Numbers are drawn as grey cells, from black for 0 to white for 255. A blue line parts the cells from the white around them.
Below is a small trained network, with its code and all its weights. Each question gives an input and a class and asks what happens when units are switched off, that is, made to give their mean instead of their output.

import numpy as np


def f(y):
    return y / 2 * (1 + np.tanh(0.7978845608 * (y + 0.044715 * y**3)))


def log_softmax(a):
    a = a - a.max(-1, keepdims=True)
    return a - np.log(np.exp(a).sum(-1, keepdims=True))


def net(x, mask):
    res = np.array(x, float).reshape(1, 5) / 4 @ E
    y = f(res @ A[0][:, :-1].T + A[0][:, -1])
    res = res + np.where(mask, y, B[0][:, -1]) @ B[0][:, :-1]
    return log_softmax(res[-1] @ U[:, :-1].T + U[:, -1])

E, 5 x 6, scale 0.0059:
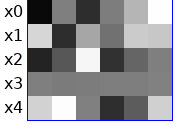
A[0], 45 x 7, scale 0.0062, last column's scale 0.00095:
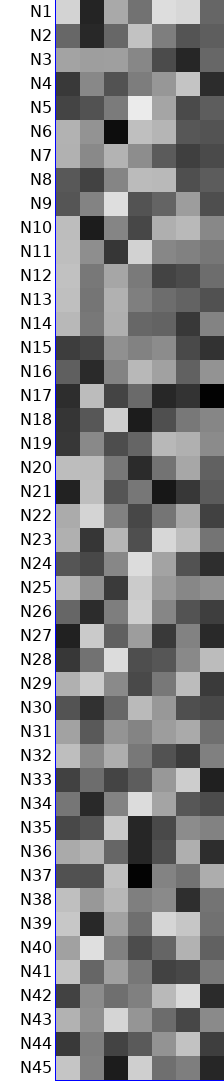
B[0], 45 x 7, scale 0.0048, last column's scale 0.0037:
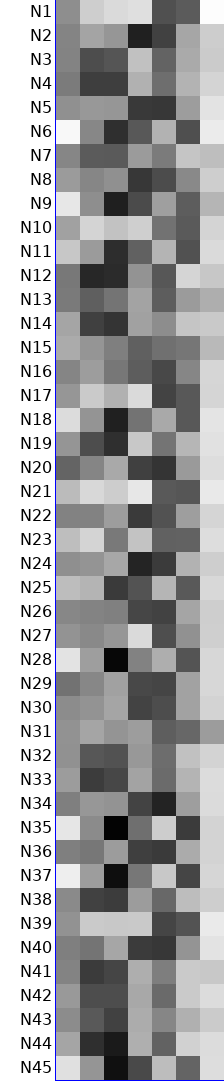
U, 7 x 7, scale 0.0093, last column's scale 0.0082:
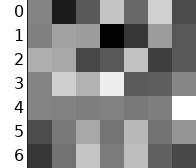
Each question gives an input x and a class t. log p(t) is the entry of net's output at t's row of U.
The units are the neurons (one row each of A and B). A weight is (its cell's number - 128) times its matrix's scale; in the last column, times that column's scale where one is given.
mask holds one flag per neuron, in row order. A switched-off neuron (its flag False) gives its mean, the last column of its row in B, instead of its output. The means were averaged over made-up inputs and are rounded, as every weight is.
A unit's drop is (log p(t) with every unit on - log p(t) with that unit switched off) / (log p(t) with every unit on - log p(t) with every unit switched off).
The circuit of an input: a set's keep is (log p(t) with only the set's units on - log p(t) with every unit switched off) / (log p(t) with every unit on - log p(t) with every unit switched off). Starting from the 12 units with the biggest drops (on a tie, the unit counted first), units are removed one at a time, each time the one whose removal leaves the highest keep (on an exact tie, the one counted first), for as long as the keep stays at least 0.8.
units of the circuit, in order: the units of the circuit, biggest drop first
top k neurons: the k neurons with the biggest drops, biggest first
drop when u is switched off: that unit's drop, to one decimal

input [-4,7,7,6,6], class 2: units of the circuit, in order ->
[N37, N35]
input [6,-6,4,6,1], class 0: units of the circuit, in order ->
[N44, N19]
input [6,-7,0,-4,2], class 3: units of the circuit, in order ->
[N21, N17]
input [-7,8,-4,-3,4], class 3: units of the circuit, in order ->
[N1]
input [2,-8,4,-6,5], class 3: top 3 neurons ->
[N21, N17, N27]
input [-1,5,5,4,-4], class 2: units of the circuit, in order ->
[N37, N35, N18]
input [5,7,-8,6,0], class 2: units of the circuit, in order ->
[N6, N25]
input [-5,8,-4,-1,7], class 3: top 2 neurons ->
[N1, N39]
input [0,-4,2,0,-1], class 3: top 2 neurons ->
[N21, N17]
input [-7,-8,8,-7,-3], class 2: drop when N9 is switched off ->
0.2
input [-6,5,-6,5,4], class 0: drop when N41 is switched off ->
0.3
